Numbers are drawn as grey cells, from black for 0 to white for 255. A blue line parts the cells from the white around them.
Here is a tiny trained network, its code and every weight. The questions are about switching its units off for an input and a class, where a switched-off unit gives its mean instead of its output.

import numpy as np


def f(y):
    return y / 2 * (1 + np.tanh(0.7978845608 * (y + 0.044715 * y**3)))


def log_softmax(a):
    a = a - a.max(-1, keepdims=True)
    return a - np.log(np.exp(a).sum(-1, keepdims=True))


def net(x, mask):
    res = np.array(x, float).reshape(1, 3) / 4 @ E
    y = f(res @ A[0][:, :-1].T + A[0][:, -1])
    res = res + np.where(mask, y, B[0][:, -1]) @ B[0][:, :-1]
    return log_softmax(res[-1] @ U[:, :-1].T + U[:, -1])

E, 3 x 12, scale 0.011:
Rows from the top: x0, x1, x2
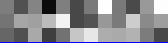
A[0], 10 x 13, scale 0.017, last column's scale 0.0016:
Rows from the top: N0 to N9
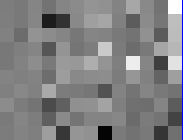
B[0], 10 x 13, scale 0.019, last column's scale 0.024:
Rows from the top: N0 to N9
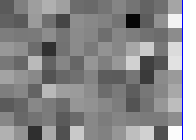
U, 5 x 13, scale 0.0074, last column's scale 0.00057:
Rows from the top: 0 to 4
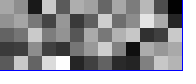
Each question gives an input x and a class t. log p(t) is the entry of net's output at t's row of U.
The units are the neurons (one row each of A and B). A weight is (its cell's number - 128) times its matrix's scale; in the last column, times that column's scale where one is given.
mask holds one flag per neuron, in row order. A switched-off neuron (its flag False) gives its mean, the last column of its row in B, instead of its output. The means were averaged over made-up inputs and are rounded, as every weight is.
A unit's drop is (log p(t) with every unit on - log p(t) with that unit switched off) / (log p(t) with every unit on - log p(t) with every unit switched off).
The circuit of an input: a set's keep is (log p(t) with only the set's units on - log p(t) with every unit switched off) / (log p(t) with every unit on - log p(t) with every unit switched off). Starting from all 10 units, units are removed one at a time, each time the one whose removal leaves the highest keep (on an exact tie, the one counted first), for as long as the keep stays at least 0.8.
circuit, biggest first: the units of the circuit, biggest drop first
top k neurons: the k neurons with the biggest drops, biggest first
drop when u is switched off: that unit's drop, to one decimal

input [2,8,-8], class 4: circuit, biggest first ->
[N9; N4]
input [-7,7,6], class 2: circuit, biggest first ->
[N4]
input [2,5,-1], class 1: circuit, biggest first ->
[N1; N9; N4]
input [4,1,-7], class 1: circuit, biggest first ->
[N1; N9]
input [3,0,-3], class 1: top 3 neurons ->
[N1; N9; N7]
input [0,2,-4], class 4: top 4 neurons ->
[N9; N4; N3; N1]
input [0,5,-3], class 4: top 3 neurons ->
[N9; N4; N3]
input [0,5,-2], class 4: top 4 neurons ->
[N9; N4; N3; N1]
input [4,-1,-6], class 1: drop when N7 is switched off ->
0.1
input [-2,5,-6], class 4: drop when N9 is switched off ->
0.7
